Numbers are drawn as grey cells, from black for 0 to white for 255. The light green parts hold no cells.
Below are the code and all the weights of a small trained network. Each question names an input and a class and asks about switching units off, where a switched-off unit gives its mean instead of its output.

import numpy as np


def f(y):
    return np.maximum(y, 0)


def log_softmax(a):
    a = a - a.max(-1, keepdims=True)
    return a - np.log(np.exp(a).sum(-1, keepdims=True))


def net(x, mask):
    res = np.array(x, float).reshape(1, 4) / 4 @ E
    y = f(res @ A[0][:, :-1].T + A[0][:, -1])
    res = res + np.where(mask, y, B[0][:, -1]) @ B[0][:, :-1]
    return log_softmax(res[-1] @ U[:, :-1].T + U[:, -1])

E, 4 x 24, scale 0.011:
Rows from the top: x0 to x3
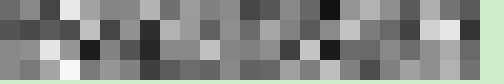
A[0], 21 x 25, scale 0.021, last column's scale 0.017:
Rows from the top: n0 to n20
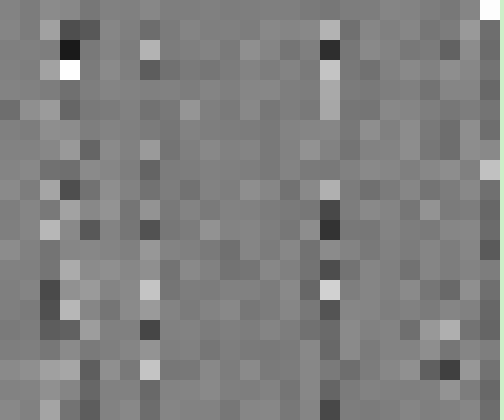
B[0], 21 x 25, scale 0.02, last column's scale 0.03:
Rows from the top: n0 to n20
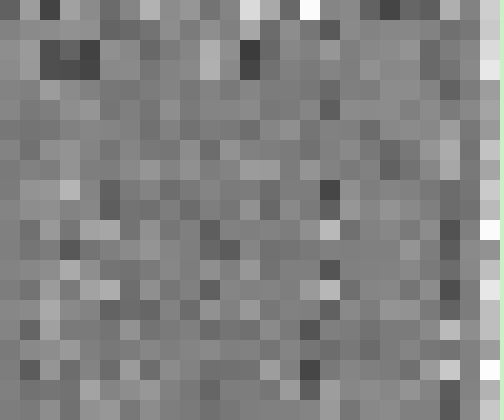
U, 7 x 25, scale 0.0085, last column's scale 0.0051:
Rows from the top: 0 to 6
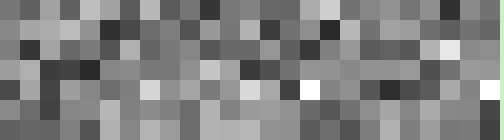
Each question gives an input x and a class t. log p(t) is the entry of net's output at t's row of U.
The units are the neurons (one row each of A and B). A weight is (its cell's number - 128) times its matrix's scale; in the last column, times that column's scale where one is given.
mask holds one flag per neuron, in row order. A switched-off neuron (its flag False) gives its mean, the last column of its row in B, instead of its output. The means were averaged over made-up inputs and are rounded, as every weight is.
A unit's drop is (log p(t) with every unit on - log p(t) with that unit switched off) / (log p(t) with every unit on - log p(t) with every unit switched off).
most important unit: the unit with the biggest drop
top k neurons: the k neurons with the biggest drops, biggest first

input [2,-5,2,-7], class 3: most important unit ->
n2
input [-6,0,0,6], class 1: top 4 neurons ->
n2, n9, n1, n5
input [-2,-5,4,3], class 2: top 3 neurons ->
n18, n14, n7
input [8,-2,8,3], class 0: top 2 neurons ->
n11, n20
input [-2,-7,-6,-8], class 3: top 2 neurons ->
n2, n11
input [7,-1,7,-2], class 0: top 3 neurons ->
n11, n20, n9
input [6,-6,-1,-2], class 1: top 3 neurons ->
n15, n13, n10
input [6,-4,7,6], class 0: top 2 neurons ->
n11, n2
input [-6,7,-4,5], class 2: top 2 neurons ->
n16, n15
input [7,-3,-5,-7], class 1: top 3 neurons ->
n3, n15, n13
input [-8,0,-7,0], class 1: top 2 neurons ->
n9, n11
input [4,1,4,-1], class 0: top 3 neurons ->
n9, n1, n11
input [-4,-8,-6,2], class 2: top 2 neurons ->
n18, n11
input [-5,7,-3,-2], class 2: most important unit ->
n16
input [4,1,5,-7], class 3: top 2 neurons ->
n2, n14
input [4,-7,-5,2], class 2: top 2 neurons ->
n18, n11
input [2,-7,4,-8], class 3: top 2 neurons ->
n2, n16
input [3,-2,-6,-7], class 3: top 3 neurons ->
n2, n11, n20
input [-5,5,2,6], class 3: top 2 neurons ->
n3, n18
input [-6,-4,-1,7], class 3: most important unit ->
n3
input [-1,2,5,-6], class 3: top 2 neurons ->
n2, n14
